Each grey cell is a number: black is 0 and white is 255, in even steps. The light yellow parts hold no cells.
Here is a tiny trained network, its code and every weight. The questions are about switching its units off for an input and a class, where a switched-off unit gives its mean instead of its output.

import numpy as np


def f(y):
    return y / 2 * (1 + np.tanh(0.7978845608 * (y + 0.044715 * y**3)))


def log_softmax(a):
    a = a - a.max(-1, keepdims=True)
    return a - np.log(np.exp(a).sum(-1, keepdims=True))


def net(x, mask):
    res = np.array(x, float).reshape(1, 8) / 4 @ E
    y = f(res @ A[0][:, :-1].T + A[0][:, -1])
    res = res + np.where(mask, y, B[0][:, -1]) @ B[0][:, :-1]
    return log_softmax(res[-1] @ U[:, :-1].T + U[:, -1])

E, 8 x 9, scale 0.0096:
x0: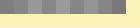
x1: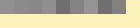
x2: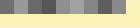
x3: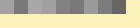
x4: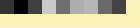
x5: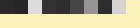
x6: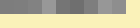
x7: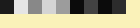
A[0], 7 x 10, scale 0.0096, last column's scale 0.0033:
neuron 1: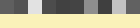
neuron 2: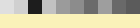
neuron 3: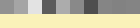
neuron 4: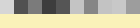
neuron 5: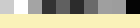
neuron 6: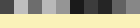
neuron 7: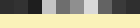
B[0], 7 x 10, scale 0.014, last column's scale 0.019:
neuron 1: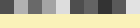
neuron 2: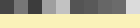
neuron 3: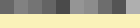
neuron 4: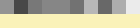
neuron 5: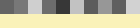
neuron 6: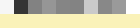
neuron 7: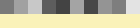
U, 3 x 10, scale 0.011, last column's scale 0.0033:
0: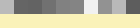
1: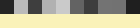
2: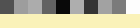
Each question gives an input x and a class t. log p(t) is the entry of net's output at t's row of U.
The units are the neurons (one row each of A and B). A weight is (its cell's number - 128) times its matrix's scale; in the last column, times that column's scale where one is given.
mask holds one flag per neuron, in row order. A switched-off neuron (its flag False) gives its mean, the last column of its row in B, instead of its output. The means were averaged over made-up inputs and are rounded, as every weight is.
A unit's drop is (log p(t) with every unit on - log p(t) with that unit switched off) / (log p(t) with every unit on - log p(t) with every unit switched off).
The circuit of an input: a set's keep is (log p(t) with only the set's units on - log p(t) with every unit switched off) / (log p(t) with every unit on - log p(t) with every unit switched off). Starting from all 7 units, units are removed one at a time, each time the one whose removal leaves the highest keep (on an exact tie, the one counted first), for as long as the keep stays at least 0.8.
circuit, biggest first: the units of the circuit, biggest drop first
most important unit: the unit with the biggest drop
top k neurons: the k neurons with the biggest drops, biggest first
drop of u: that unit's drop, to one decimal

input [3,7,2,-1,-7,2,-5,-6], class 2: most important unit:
neuron 5
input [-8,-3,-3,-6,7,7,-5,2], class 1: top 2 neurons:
neuron 1; neuron 5
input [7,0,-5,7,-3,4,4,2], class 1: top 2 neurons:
neuron 1; neuron 7
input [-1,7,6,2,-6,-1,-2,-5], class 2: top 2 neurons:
neuron 5; neuron 6
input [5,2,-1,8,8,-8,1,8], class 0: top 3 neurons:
neuron 6; neuron 1; neuron 5
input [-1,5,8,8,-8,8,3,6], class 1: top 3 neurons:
neuron 1; neuron 7; neuron 4
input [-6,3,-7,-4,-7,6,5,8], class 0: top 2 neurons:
neuron 6; neuron 7
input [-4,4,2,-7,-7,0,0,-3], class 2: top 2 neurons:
neuron 5; neuron 6
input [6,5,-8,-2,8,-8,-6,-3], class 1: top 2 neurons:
neuron 2; neuron 5
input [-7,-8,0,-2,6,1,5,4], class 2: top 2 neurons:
neuron 7; neuron 4
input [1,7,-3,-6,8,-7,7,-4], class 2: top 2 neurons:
neuron 7; neuron 1
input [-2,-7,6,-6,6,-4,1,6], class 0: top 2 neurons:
neuron 6; neuron 5
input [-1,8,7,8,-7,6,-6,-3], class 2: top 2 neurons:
neuron 5; neuron 2
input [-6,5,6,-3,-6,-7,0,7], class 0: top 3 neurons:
neuron 6; neuron 1; neuron 7
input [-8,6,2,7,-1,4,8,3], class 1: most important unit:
neuron 1
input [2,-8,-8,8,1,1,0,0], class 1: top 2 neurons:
neuron 6; neuron 5
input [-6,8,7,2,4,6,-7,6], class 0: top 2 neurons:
neuron 6; neuron 2
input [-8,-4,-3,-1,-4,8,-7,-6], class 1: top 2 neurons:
neuron 1; neuron 6
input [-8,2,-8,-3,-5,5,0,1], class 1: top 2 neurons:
neuron 1; neuron 7
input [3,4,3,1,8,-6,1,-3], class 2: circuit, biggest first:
neuron 7
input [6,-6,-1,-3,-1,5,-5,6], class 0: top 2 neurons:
neuron 6; neuron 2
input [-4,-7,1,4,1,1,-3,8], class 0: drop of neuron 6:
0.2
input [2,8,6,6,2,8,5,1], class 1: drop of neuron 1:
0.2
